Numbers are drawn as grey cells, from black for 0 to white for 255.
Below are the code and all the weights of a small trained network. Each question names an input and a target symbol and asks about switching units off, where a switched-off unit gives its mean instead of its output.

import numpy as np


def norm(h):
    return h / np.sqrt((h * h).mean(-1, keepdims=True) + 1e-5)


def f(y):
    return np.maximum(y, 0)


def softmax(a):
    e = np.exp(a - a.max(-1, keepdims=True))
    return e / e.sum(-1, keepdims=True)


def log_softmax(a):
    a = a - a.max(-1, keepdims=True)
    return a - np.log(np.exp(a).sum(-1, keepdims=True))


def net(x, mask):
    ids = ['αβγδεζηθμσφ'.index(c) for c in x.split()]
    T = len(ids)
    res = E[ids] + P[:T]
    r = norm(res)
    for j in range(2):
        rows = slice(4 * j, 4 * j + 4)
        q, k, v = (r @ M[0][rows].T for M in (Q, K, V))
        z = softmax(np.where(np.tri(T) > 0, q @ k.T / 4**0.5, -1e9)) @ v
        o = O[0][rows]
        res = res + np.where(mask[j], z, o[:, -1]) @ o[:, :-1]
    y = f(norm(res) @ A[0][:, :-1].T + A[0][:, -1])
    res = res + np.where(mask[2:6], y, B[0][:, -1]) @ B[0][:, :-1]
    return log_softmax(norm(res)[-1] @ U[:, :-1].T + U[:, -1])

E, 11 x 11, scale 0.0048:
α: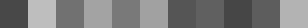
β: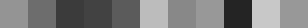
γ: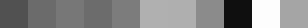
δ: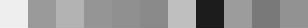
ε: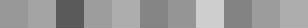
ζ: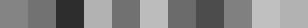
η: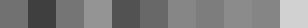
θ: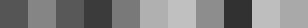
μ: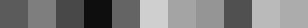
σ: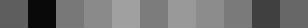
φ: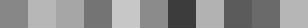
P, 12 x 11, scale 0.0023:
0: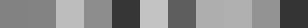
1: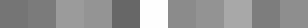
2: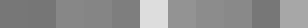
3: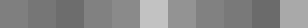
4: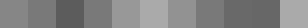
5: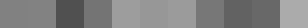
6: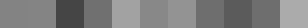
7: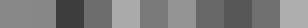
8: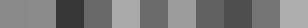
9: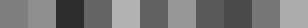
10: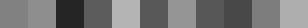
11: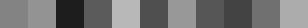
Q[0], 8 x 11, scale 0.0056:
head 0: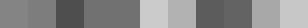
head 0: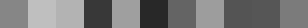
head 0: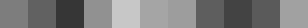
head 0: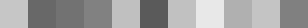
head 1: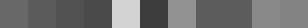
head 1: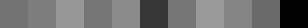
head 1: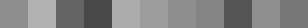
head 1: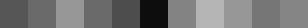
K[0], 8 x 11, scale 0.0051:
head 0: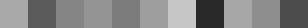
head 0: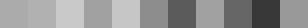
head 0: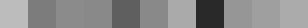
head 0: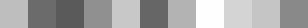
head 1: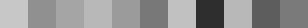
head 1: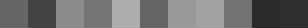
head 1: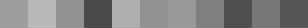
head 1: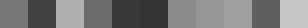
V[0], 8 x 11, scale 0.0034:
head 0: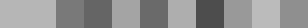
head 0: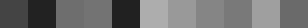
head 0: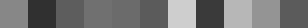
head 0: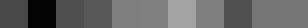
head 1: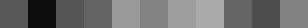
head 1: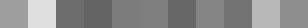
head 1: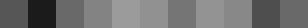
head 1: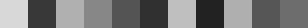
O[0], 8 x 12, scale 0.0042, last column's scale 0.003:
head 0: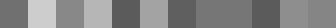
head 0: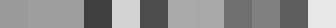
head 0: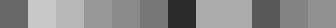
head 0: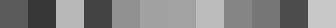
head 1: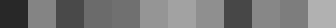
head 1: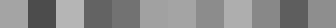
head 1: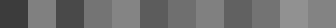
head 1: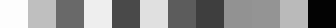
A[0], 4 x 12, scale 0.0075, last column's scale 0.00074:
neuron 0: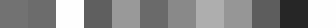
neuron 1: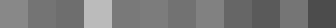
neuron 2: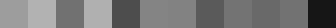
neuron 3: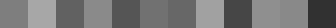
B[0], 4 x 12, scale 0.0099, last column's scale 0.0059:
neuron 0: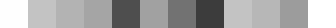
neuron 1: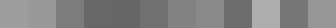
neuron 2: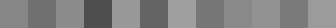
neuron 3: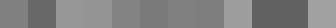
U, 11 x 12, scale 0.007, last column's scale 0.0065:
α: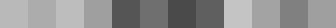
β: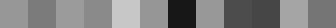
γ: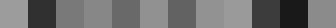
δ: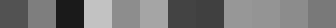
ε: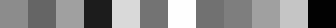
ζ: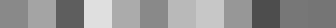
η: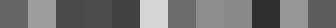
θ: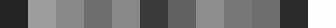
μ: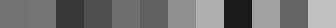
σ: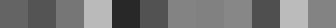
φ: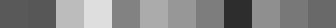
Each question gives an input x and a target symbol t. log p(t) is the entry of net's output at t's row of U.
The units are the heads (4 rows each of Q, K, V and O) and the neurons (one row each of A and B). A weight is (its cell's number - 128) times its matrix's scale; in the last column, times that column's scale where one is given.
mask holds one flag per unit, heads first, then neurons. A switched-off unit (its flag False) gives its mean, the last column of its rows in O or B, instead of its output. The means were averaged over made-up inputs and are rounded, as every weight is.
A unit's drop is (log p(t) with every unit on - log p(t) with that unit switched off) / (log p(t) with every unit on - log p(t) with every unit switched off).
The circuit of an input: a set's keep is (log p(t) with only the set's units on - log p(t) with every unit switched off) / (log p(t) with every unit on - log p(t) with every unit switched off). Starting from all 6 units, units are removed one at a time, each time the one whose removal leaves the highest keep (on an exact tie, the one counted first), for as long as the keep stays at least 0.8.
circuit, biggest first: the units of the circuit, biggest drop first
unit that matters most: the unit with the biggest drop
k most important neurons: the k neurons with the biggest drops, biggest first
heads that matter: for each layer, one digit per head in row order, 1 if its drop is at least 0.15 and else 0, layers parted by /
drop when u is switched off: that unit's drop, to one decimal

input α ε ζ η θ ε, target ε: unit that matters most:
head 0
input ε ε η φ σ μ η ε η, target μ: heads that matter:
11
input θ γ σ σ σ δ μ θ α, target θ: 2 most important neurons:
(neuron 0; neuron 3)
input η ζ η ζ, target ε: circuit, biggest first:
(neuron 0; head 0)
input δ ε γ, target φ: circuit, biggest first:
(neuron 0; head 0; neuron 3)
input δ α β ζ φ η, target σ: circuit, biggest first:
(neuron 0; head 0; head 1)
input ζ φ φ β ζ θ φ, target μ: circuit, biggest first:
(head 0; neuron 0)
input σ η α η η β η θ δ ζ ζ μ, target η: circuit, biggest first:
(neuron 0; head 0; head 1; neuron 3)
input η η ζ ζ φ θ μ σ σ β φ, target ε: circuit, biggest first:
(head 0; head 1; neuron 0)
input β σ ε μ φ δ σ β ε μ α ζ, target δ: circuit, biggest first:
(neuron 0; head 0)
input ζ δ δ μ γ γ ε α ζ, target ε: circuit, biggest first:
(neuron 2; neuron 0; head 1; head 0)
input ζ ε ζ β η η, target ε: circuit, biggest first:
(head 1; neuron 0; head 0)
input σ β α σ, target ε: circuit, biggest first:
(head 0; head 1)
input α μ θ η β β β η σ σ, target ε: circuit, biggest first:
(head 1; head 0)
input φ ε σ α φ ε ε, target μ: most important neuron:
(neuron 0)
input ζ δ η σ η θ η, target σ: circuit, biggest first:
(neuron 0; head 1; neuron 3)
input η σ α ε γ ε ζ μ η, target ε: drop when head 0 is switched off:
0.8
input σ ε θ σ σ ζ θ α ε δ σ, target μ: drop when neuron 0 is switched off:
0.8
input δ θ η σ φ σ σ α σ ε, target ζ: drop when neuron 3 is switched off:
0.1
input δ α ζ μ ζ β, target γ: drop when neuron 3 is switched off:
1.3
